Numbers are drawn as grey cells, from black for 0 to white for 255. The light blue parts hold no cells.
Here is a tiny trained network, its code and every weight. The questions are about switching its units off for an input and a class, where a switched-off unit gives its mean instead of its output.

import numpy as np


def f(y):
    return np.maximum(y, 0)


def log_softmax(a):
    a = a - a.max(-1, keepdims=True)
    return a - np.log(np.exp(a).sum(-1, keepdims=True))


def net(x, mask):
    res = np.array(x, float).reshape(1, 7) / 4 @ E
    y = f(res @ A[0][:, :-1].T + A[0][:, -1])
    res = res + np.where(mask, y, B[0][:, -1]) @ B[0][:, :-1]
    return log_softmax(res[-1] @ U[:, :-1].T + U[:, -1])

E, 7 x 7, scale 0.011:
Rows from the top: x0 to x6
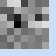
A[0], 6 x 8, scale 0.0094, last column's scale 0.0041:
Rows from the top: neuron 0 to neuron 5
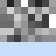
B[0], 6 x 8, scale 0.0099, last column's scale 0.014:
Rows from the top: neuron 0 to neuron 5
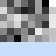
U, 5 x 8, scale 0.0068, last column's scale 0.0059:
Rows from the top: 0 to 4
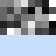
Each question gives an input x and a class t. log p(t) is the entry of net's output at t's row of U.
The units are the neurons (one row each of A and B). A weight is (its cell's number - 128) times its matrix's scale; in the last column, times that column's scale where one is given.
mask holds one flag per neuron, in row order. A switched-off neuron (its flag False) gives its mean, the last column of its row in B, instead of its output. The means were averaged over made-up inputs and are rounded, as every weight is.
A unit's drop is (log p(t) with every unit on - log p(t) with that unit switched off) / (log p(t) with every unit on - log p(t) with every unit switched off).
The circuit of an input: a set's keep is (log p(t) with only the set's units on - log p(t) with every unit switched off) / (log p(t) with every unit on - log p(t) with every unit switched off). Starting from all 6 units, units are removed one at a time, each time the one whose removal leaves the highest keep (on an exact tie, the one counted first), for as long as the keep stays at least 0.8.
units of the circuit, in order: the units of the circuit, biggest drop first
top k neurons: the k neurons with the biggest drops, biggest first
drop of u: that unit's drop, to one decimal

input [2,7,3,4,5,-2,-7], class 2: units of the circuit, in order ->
[neuron 0]
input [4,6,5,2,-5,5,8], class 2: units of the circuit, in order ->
[neuron 0; neuron 3]
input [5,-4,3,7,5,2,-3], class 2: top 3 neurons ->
[neuron 0; neuron 5; neuron 3]
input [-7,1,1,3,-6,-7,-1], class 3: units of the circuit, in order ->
[neuron 5; neuron 1]
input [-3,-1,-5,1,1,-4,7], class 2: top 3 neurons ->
[neuron 0; neuron 3; neuron 1]
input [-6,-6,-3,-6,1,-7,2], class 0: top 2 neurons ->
[neuron 2; neuron 1]
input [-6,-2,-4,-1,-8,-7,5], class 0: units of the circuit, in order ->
[neuron 1; neuron 4]
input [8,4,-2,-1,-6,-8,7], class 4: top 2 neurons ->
[neuron 0; neuron 4]
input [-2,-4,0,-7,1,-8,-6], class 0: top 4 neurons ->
[neuron 2; neuron 1; neuron 3; neuron 4]
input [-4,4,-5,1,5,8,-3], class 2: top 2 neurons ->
[neuron 0; neuron 3]
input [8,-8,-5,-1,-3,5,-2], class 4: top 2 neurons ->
[neuron 0; neuron 2]
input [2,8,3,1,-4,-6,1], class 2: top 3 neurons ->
[neuron 0; neuron 3; neuron 2]
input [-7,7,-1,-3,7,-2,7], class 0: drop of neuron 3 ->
0.0
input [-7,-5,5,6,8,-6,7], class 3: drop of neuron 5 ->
0.2
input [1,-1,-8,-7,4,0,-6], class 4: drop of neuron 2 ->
0.1
